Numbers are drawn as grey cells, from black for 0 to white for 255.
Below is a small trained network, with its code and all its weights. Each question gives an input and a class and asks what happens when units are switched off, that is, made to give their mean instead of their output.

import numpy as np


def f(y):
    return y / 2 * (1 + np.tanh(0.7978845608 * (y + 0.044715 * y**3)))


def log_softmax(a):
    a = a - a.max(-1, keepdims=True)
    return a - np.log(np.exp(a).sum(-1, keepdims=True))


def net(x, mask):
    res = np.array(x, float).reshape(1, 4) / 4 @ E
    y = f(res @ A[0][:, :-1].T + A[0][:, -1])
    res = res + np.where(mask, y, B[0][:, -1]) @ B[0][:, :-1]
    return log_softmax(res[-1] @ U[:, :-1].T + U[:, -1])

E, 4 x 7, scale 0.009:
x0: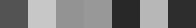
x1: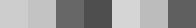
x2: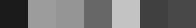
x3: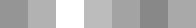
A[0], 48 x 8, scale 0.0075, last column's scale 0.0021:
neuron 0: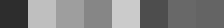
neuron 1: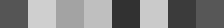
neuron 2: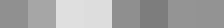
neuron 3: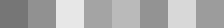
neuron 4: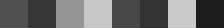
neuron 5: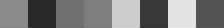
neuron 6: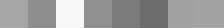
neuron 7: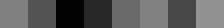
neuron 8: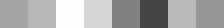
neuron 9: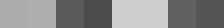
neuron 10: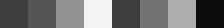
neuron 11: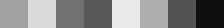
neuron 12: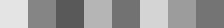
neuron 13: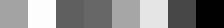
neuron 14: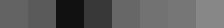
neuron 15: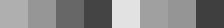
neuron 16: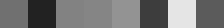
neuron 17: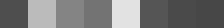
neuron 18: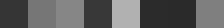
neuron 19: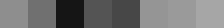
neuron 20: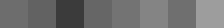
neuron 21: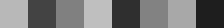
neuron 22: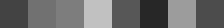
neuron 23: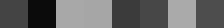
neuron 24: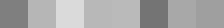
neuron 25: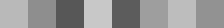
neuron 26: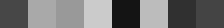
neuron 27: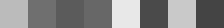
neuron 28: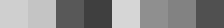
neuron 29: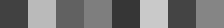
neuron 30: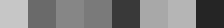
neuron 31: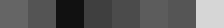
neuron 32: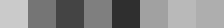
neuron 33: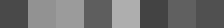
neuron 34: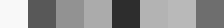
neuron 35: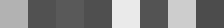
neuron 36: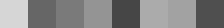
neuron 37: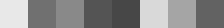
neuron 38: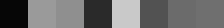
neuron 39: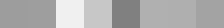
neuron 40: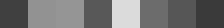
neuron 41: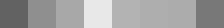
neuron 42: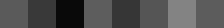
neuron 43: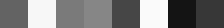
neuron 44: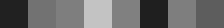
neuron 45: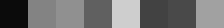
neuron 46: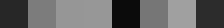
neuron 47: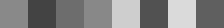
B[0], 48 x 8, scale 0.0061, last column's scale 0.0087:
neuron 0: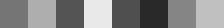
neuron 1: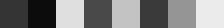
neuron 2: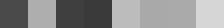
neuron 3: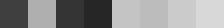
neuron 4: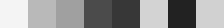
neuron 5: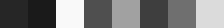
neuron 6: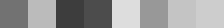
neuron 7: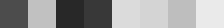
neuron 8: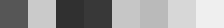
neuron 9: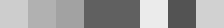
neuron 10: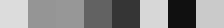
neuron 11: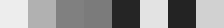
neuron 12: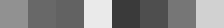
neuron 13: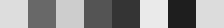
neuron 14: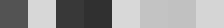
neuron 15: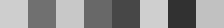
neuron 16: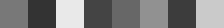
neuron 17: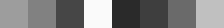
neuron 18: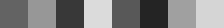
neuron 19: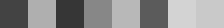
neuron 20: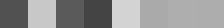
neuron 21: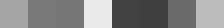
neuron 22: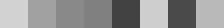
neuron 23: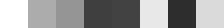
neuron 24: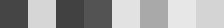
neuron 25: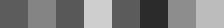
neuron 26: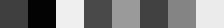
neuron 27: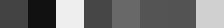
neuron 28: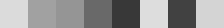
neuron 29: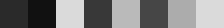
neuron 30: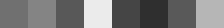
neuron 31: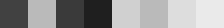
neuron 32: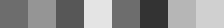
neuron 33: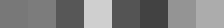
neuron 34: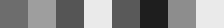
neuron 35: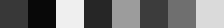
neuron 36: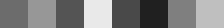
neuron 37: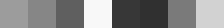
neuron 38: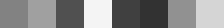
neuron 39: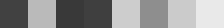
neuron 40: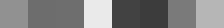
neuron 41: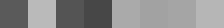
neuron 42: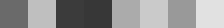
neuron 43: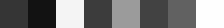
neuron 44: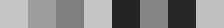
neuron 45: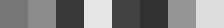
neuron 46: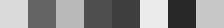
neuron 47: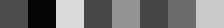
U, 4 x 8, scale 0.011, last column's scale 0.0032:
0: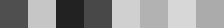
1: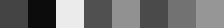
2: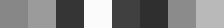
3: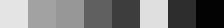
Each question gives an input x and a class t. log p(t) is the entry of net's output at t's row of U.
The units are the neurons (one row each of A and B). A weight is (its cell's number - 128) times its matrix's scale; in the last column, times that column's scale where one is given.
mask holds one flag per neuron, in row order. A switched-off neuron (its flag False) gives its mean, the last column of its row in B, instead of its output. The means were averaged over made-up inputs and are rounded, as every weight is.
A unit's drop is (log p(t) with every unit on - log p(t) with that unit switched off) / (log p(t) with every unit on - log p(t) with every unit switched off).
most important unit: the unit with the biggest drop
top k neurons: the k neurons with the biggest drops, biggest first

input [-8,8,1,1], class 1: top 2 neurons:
neuron 35; neuron 27
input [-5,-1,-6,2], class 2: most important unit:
neuron 34
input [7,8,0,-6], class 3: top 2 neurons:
neuron 13; neuron 11
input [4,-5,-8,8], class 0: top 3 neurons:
neuron 8; neuron 39; neuron 2
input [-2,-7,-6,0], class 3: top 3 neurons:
neuron 23; neuron 4; neuron 10
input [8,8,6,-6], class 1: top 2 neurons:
neuron 43; neuron 29
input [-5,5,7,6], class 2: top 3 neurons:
neuron 17; neuron 40; neuron 0
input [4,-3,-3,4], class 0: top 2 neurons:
neuron 8; neuron 39
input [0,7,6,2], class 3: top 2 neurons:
neuron 11; neuron 13
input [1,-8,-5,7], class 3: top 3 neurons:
neuron 10; neuron 4; neuron 23
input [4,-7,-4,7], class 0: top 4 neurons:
neuron 8; neuron 39; neuron 2; neuron 6
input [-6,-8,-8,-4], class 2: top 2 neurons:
neuron 32; neuron 34
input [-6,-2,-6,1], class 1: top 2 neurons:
neuron 5; neuron 35
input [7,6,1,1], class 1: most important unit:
neuron 43
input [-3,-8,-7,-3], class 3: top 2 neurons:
neuron 23; neuron 4
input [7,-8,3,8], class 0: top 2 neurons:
neuron 8; neuron 39
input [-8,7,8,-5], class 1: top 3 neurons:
neuron 35; neuron 27; neuron 5
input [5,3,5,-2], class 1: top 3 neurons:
neuron 43; neuron 29; neuron 1
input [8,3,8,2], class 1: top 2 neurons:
neuron 43; neuron 1
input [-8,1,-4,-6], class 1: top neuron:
neuron 35
